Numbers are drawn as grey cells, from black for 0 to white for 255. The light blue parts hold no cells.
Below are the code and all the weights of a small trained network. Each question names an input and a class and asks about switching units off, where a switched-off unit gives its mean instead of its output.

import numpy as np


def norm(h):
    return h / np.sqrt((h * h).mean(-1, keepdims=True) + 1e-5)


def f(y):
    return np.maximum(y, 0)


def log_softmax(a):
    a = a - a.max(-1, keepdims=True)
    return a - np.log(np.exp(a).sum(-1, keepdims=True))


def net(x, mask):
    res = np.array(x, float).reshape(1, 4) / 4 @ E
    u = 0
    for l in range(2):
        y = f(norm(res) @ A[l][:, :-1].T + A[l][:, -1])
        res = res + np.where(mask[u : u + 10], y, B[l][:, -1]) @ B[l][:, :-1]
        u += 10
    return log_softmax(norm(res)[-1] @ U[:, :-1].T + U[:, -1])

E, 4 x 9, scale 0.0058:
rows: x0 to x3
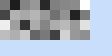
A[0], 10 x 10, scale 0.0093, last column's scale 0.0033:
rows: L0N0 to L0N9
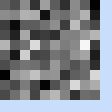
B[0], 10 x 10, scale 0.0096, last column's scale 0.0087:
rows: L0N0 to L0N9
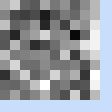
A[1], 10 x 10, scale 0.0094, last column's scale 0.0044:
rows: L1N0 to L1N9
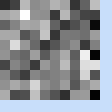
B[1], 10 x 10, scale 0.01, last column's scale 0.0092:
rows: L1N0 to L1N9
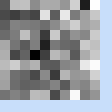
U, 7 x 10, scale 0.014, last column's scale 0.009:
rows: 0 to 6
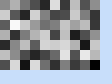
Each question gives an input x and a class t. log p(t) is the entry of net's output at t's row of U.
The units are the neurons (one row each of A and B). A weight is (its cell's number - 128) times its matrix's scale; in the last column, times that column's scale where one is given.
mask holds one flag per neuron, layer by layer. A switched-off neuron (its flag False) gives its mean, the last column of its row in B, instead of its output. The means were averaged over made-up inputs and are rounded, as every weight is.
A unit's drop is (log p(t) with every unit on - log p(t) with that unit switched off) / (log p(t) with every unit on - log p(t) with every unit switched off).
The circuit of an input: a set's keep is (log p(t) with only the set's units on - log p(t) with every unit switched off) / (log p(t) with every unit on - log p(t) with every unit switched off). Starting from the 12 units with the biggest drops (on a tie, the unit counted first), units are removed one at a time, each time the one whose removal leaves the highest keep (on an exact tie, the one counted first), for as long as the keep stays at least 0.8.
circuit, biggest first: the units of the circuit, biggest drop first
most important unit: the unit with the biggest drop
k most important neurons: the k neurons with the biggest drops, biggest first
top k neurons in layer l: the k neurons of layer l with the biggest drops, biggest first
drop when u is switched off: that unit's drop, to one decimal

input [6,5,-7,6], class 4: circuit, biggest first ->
(L1N0)
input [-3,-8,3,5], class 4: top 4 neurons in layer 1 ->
(L1N6, L1N4, L1N5, L1N3)
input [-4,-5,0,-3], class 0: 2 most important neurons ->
(L0N3, L0N0)
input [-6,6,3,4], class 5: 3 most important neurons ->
(L0N3, L0N8, L0N7)
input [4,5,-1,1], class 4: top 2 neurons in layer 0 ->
(L0N7, L0N3)
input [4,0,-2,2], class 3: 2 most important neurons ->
(L0N3, L0N8)
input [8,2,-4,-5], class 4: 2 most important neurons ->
(L0N7, L1N0)
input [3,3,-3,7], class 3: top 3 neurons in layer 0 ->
(L0N7, L0N5, L0N1)
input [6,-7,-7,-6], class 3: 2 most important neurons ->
(L0N5, L0N2)
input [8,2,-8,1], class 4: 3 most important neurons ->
(L1N0, L0N7, L1N2)
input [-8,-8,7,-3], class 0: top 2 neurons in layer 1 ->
(L1N0, L1N1)
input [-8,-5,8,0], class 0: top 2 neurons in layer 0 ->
(L0N4, L0N5)
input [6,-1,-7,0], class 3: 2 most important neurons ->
(L0N5, L0N3)
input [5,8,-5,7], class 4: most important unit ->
L1N0
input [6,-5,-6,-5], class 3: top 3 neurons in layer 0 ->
(L0N5, L0N2, L0N3)
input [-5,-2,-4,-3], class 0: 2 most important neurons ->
(L0N3, L0N8)
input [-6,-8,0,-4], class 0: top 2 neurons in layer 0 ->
(L0N0, L0N3)
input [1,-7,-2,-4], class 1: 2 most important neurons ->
(L0N2, L1N9)
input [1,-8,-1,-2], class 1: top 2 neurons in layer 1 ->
(L1N9, L1N1)
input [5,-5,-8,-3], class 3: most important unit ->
L0N5
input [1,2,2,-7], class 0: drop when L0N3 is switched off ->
0.1
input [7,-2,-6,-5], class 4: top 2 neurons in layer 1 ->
(L1N0, L1N2)
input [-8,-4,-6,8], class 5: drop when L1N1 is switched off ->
0.2
